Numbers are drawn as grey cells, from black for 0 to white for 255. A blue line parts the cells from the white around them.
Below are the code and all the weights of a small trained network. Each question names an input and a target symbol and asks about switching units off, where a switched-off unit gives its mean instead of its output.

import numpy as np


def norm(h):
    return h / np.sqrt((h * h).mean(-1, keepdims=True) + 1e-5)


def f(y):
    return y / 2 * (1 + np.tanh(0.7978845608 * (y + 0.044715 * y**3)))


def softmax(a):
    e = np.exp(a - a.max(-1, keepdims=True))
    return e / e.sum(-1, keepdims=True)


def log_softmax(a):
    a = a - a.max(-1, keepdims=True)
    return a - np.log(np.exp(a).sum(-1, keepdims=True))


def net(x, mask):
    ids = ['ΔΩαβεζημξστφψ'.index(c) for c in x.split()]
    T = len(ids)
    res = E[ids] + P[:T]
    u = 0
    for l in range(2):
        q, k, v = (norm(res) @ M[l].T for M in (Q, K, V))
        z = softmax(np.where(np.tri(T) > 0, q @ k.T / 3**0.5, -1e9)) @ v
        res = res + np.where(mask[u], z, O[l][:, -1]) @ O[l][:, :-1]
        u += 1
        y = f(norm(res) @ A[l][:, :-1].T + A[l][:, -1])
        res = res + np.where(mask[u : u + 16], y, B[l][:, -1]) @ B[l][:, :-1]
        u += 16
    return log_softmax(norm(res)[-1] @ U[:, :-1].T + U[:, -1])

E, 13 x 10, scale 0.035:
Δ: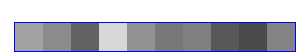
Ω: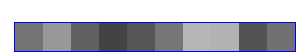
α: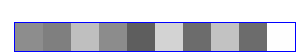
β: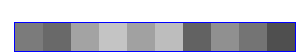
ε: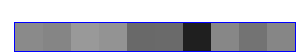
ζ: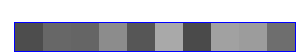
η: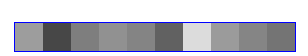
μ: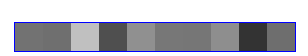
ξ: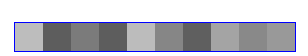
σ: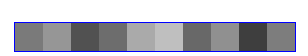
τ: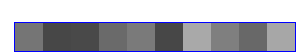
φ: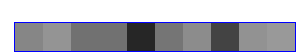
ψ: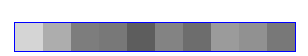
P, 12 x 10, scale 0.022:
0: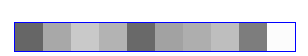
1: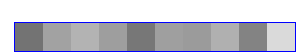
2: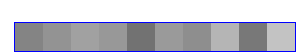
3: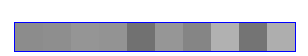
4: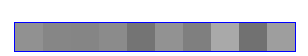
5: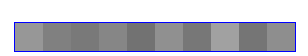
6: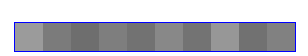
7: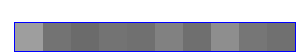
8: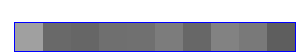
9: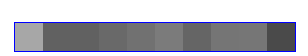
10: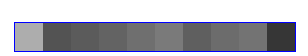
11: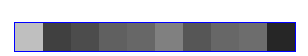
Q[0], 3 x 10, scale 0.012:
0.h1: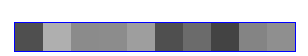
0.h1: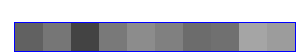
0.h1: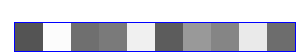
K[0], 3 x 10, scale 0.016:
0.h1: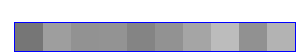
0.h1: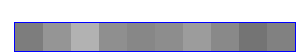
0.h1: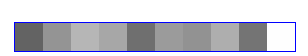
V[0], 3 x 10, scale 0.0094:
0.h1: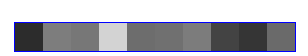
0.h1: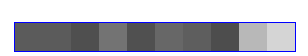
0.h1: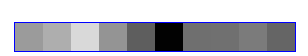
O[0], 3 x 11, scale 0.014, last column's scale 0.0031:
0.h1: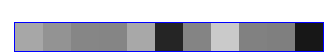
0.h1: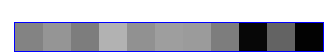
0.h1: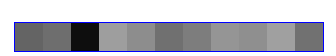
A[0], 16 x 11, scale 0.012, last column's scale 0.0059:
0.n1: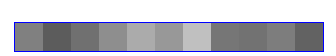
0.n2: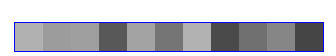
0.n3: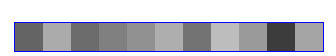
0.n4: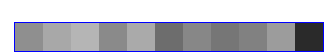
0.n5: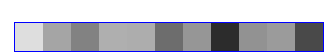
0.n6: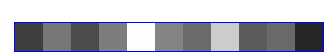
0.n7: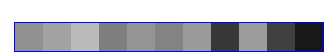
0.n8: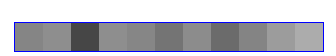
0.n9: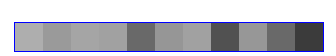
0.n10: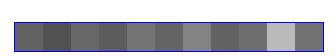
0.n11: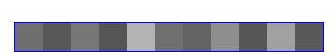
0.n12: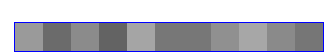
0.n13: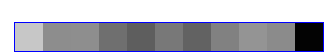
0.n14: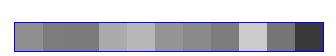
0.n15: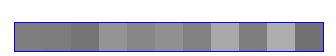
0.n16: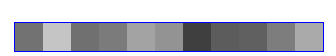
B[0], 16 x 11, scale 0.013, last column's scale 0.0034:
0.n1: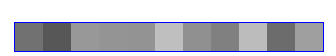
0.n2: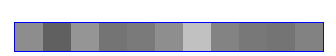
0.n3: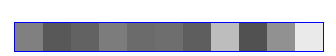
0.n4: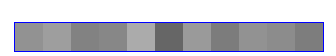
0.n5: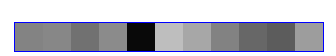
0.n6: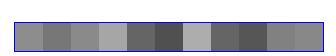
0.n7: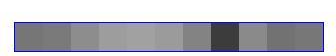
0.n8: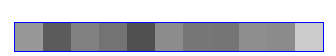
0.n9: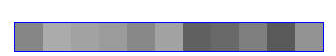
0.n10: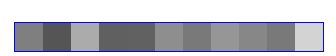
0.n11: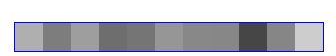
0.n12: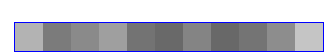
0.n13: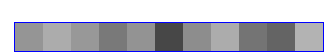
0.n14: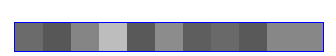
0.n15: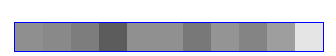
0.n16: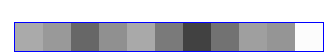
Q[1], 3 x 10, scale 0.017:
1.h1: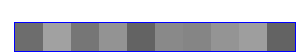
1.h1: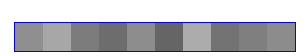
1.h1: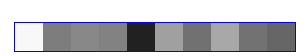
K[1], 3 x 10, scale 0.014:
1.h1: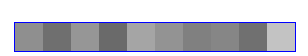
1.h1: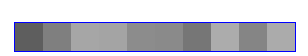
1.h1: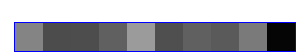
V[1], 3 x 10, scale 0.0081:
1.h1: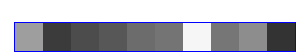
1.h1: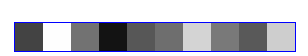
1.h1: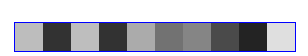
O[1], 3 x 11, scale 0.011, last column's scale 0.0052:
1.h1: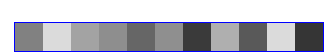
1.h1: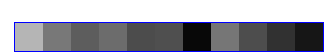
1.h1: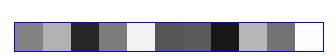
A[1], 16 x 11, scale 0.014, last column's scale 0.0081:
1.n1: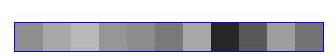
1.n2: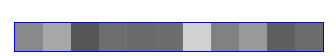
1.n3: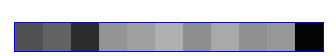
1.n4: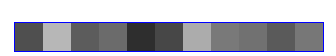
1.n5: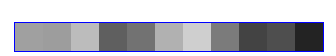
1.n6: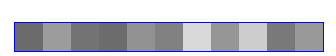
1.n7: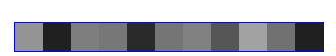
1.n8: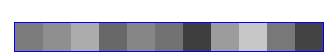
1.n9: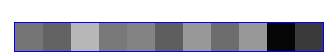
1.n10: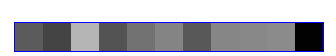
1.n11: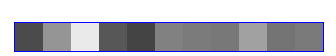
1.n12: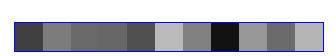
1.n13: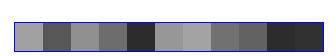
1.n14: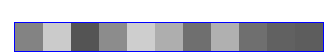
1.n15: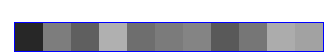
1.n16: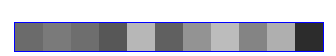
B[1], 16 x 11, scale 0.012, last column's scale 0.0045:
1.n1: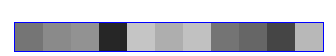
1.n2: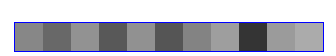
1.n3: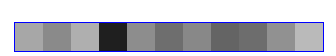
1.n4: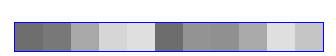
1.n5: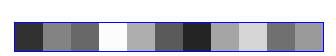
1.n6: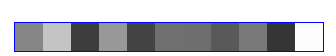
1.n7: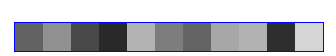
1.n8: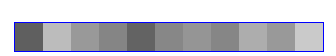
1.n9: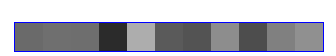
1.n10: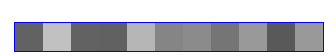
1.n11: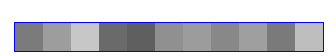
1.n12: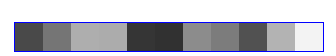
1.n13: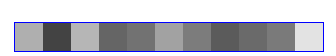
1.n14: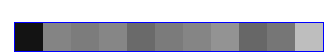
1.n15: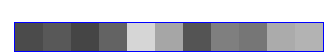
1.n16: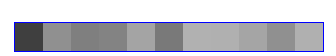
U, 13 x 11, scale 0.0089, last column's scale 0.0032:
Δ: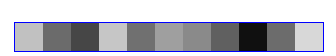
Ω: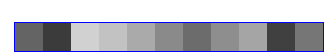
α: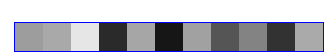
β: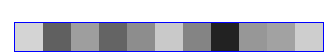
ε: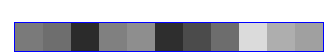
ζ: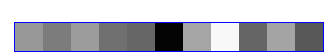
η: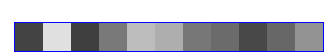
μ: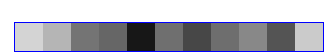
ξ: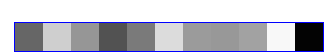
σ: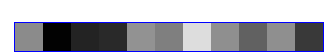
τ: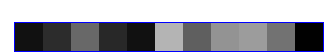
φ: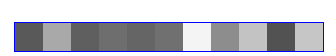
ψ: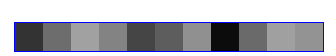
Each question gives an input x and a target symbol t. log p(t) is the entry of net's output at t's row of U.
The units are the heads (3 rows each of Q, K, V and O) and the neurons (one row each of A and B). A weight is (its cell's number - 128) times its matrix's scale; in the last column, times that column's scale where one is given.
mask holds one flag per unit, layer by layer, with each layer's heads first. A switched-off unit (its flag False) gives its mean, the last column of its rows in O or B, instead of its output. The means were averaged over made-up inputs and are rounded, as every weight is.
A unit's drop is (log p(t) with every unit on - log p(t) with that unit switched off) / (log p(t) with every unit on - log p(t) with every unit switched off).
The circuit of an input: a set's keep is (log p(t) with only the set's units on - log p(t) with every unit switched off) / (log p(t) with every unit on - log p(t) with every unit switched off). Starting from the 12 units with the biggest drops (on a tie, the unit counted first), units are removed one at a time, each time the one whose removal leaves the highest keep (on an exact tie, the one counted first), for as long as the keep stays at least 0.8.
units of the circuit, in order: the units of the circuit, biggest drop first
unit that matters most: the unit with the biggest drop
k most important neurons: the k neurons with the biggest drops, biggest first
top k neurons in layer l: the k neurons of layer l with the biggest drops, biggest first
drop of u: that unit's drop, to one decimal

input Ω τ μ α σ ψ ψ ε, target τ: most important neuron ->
1.n12
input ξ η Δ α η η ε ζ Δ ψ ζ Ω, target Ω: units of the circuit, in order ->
0.h1, 1.n5, 1.n4
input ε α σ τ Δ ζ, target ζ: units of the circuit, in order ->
0.h1, 0.n3
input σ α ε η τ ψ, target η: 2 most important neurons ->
1.n14, 0.n10
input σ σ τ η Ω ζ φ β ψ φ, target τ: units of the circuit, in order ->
1.n7, 1.h1
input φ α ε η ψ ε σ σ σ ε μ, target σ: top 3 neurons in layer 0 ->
0.n11, 0.n10, 0.n13
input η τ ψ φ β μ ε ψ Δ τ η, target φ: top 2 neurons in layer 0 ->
0.n1, 0.n11
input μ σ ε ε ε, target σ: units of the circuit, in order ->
1.h1, 0.h1
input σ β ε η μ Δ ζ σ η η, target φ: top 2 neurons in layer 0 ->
0.n1, 0.n3
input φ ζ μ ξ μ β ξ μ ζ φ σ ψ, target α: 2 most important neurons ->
0.n13, 0.n16
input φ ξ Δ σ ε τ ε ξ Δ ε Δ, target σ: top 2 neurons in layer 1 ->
1.n7, 1.n2
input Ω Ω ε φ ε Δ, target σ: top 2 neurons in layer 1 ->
1.n2, 1.n7
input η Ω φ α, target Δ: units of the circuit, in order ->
0.h1, 1.h1
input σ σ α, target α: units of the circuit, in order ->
0.h1, 1.h1
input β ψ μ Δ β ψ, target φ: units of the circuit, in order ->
1.h1
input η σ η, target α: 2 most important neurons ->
1.n1, 0.n3
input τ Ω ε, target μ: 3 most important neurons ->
1.n4, 1.n15, 0.n12
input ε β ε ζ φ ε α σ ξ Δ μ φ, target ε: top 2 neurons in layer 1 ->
1.n4, 1.n7
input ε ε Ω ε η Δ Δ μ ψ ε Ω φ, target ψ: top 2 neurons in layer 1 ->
1.n12, 1.n4
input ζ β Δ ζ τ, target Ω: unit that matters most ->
0.h1
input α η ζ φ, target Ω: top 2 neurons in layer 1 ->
1.n5, 1.n4
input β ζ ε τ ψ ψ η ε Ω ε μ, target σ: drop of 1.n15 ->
-0.1
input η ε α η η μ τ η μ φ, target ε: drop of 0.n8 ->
0.2
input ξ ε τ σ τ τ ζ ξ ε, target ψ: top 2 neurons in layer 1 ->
1.n12, 1.n7
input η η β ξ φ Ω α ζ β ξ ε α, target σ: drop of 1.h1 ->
0.2
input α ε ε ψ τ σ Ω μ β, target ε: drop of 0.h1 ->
0.4
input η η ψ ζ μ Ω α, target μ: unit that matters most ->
1.h1
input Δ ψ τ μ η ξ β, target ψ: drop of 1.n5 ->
0.0
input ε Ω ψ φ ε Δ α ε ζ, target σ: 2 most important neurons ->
0.n3, 1.n3
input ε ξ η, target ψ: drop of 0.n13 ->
0.1
